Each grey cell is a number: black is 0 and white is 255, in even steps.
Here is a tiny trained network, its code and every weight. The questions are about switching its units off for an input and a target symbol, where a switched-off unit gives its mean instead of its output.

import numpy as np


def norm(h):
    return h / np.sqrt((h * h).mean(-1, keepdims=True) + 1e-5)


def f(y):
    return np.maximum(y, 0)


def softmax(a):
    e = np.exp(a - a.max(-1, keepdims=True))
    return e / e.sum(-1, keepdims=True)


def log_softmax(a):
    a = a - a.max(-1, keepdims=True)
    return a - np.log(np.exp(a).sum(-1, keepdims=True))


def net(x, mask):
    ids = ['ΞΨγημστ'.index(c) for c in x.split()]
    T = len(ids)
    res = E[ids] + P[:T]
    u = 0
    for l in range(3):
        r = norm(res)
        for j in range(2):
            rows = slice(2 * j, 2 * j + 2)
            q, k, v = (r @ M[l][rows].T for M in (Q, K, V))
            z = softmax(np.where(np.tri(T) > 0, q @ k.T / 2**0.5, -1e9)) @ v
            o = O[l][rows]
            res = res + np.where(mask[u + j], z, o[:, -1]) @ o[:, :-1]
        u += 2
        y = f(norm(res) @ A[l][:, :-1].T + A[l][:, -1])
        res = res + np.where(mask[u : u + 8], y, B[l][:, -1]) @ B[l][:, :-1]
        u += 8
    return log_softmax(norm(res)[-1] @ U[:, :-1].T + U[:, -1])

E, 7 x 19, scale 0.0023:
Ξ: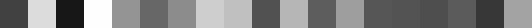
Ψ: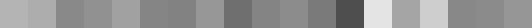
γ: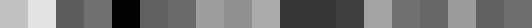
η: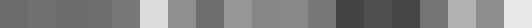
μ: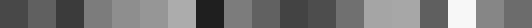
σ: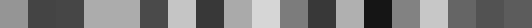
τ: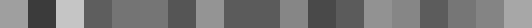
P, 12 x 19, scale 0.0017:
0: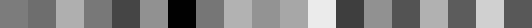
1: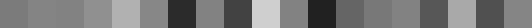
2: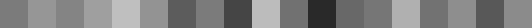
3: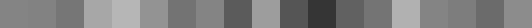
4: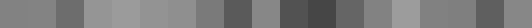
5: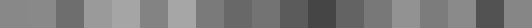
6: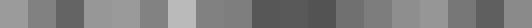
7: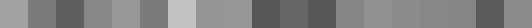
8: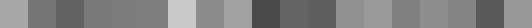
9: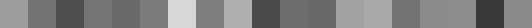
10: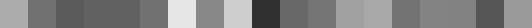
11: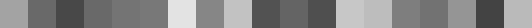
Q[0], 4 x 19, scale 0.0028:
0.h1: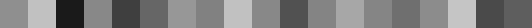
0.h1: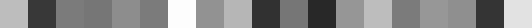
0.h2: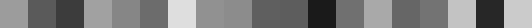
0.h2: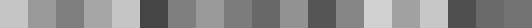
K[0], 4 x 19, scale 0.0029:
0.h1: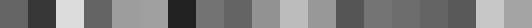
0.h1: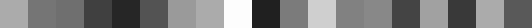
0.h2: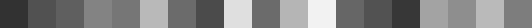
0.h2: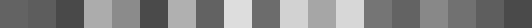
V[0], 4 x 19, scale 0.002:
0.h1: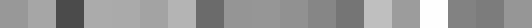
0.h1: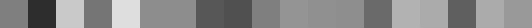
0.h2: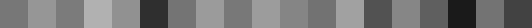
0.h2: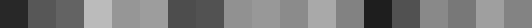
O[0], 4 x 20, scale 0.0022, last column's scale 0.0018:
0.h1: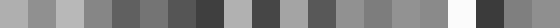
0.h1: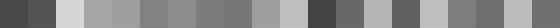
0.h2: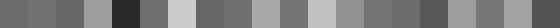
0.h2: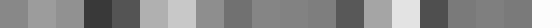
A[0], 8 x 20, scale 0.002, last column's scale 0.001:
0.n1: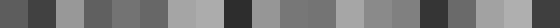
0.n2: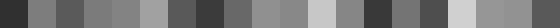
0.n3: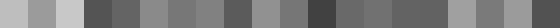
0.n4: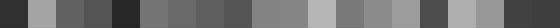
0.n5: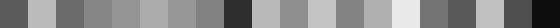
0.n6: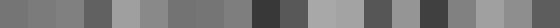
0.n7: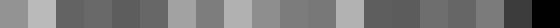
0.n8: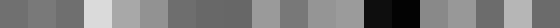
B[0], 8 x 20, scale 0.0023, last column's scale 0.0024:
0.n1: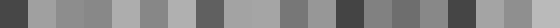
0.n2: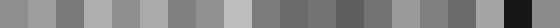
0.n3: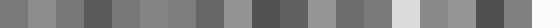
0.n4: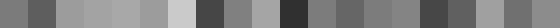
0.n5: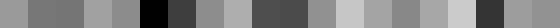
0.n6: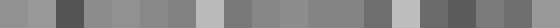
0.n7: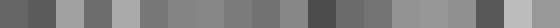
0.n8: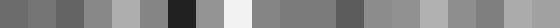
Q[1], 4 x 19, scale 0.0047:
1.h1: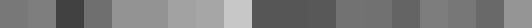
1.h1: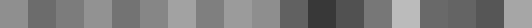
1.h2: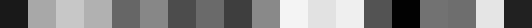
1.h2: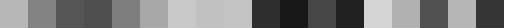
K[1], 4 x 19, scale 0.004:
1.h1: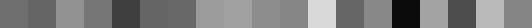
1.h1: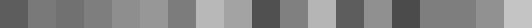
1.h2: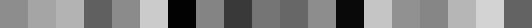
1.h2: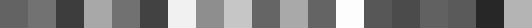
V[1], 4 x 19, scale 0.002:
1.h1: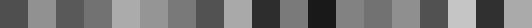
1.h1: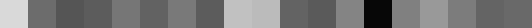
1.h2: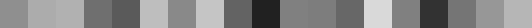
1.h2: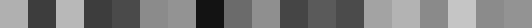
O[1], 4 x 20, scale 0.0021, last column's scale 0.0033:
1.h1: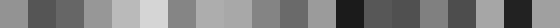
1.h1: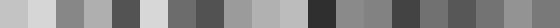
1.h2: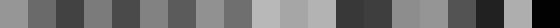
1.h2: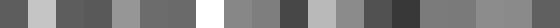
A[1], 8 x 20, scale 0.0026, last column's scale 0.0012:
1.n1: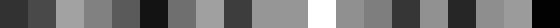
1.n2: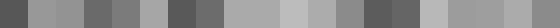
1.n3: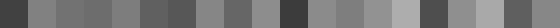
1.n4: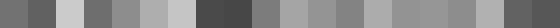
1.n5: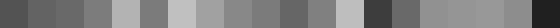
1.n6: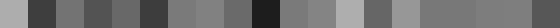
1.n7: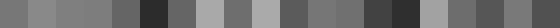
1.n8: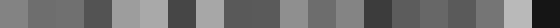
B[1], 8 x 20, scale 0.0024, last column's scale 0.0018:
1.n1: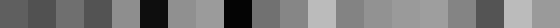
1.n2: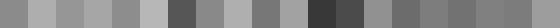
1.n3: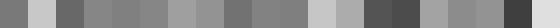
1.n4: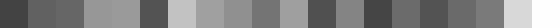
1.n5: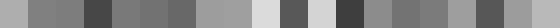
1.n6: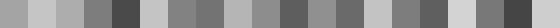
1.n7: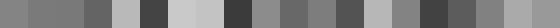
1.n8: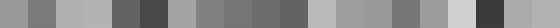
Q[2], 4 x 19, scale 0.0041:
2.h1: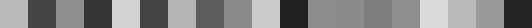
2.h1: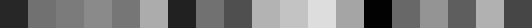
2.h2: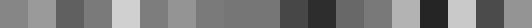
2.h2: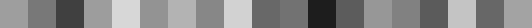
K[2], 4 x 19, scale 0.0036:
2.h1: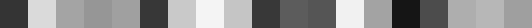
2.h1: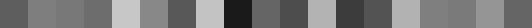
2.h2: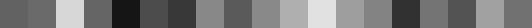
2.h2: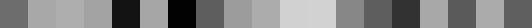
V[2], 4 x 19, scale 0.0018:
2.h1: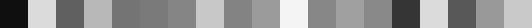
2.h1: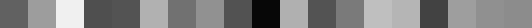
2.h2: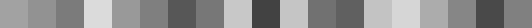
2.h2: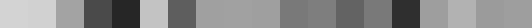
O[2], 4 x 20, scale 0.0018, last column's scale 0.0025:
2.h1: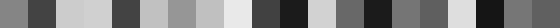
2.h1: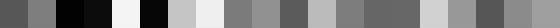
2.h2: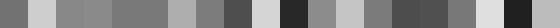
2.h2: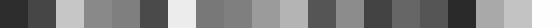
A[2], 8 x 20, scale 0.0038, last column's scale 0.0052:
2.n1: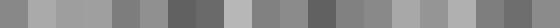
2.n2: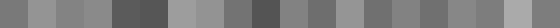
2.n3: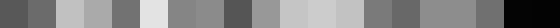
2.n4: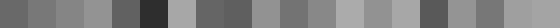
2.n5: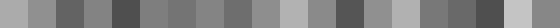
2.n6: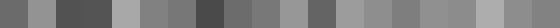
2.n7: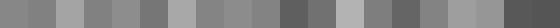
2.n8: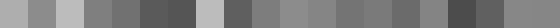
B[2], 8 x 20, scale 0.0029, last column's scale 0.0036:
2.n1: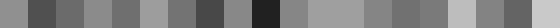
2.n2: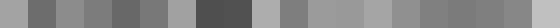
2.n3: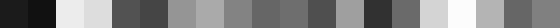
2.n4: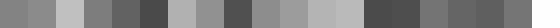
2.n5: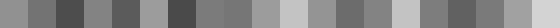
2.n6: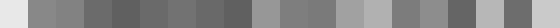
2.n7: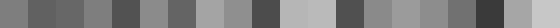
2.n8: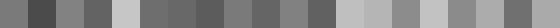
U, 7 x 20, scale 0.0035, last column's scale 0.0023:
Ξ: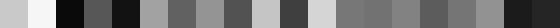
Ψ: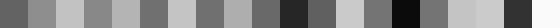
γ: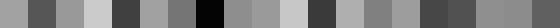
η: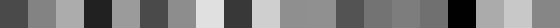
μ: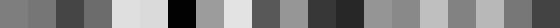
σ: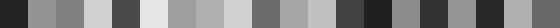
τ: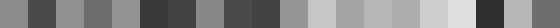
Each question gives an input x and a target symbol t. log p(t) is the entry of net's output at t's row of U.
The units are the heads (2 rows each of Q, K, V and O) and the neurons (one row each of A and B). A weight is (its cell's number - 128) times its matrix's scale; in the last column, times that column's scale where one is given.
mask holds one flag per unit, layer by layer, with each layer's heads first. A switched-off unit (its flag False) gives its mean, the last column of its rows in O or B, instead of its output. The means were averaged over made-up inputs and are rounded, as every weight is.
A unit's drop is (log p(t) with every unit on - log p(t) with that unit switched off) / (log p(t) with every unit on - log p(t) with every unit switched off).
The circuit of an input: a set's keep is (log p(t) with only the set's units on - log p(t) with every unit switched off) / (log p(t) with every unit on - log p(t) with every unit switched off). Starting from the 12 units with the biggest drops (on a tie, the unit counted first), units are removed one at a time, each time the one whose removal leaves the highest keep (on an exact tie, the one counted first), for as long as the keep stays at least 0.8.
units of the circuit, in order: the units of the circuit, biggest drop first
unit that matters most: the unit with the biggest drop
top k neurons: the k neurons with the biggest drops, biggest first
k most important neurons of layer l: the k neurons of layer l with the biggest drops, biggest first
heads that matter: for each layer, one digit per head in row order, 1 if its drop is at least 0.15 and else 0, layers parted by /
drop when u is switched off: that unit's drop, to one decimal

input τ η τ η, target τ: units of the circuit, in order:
1.h1; 0.h1; 2.h2
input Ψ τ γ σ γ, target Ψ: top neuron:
2.n5
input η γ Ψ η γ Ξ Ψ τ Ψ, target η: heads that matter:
01 / 00 / 11
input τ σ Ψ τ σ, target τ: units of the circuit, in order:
1.h1; 2.h2; 0.h1
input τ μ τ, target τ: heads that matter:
10 / 10 / 01
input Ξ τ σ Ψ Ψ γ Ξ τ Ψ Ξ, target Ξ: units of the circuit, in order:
2.h2; 1.h2
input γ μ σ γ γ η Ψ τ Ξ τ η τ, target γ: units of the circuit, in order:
1.h2; 1.h1
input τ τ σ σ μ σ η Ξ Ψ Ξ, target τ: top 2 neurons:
1.n1; 0.n1
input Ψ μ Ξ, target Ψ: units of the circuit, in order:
2.h2; 2.n5
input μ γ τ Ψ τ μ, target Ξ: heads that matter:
00 / 01 / 10
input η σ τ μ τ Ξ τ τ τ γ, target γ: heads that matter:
00 / 01 / 00
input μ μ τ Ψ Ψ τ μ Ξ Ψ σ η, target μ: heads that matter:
00 / 10 / 00
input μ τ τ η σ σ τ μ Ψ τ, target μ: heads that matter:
01 / 10 / 00
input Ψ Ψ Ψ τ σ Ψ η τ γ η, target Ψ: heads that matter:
00 / 01 / 01
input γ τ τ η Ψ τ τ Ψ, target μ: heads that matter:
01 / 01 / 00
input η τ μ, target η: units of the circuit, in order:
2.h2; 1.h2
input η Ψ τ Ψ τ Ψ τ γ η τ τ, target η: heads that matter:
10 / 00 / 11
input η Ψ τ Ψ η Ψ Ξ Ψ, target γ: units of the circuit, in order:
1.h2
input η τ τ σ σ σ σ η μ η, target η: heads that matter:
01 / 01 / 01
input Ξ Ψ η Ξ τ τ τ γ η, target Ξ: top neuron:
2.n6
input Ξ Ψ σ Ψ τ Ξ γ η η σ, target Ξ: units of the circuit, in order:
1.h2; 2.h2; 1.n5; 2.n7
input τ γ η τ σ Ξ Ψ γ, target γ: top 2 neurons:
2.n5; 2.n7
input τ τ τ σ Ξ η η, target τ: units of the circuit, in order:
1.h1; 0.h1
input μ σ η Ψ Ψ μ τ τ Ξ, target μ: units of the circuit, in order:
1.h1; 2.n4; 0.h2
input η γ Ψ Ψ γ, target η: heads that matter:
00 / 01 / 01
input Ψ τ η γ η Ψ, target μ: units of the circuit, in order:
2.n4; 0.h2
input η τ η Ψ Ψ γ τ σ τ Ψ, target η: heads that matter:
01 / 00 / 01
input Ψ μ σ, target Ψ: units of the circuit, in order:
1.h2
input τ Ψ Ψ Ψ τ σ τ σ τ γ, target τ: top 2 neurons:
2.n7; 0.n7
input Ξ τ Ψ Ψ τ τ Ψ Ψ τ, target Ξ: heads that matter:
10 / 00 / 11
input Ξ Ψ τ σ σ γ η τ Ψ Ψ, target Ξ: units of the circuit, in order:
2.h2; 2.n8
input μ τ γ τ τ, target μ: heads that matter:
01 / 11 / 00
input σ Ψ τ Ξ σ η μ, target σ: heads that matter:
01 / 11 / 10
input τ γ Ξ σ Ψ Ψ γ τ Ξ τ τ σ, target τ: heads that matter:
10 / 10 / 01
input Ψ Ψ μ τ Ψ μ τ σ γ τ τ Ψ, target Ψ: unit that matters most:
1.h2
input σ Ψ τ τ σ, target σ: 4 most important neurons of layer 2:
2.n7; 2.n6; 2.n8; 2.n2
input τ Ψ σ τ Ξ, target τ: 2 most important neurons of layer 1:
1.n1; 1.n4
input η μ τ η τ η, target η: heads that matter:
01 / 00 / 01
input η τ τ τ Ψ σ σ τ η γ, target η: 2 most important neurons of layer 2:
2.n1; 2.n7
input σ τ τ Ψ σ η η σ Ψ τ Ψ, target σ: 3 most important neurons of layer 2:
2.n7; 2.n6; 2.n8
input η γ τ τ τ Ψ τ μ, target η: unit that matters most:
2.h2
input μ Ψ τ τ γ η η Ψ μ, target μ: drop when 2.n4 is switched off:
0.3
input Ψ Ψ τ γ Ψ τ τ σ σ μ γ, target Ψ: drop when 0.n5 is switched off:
0.0
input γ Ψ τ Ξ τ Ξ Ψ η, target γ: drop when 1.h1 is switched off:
0.2
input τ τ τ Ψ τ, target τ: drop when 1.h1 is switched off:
0.1
